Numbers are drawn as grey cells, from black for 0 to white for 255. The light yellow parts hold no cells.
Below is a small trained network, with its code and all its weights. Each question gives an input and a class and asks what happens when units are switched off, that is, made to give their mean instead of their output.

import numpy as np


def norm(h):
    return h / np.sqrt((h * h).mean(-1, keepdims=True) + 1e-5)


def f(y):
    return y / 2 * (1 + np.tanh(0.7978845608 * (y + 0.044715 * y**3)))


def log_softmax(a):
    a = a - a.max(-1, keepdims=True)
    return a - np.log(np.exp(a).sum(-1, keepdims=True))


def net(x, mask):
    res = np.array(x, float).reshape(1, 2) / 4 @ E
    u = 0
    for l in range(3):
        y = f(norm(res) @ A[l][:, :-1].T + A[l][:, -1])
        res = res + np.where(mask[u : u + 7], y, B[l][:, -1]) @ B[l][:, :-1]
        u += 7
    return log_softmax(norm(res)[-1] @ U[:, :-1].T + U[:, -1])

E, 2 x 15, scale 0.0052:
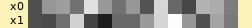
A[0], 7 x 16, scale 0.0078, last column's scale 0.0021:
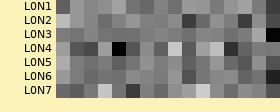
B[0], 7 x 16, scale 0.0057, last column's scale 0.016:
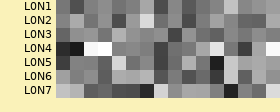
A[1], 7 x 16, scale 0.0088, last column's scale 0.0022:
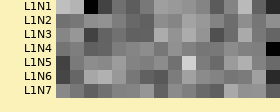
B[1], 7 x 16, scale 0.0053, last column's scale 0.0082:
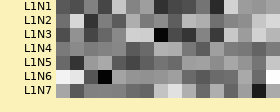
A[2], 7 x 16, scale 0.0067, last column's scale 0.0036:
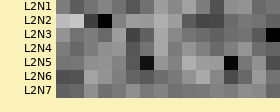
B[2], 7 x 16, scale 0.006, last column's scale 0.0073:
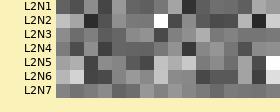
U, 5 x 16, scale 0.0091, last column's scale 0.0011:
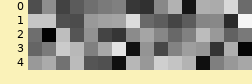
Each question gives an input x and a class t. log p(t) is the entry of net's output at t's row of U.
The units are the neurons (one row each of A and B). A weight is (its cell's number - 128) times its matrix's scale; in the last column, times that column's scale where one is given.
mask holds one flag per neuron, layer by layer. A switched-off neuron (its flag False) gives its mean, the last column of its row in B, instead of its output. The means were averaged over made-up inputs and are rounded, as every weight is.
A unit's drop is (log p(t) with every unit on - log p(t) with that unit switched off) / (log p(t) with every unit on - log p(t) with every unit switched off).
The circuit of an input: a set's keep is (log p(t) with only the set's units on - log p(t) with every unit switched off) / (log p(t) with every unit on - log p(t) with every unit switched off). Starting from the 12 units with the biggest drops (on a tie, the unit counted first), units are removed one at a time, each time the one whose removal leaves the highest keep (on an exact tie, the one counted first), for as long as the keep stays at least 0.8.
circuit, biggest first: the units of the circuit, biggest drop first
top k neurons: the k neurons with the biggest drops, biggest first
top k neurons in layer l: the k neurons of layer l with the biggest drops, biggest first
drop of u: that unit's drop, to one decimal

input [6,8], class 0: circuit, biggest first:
[L0N4; L1N3]
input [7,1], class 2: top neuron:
[L0N7]
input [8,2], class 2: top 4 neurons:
[L0N7; L1N5; L0N1; L0N4]
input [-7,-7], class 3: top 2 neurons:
[L1N6; L0N7]
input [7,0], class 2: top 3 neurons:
[L0N7; L0N4; L1N5]
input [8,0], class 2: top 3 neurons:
[L0N7; L0N4; L1N5]
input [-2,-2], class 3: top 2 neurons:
[L1N6; L0N2]
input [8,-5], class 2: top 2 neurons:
[L0N7; L1N6]
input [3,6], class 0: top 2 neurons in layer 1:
[L1N3; L1N1]
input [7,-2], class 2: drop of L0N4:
0.2
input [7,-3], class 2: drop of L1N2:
0.0
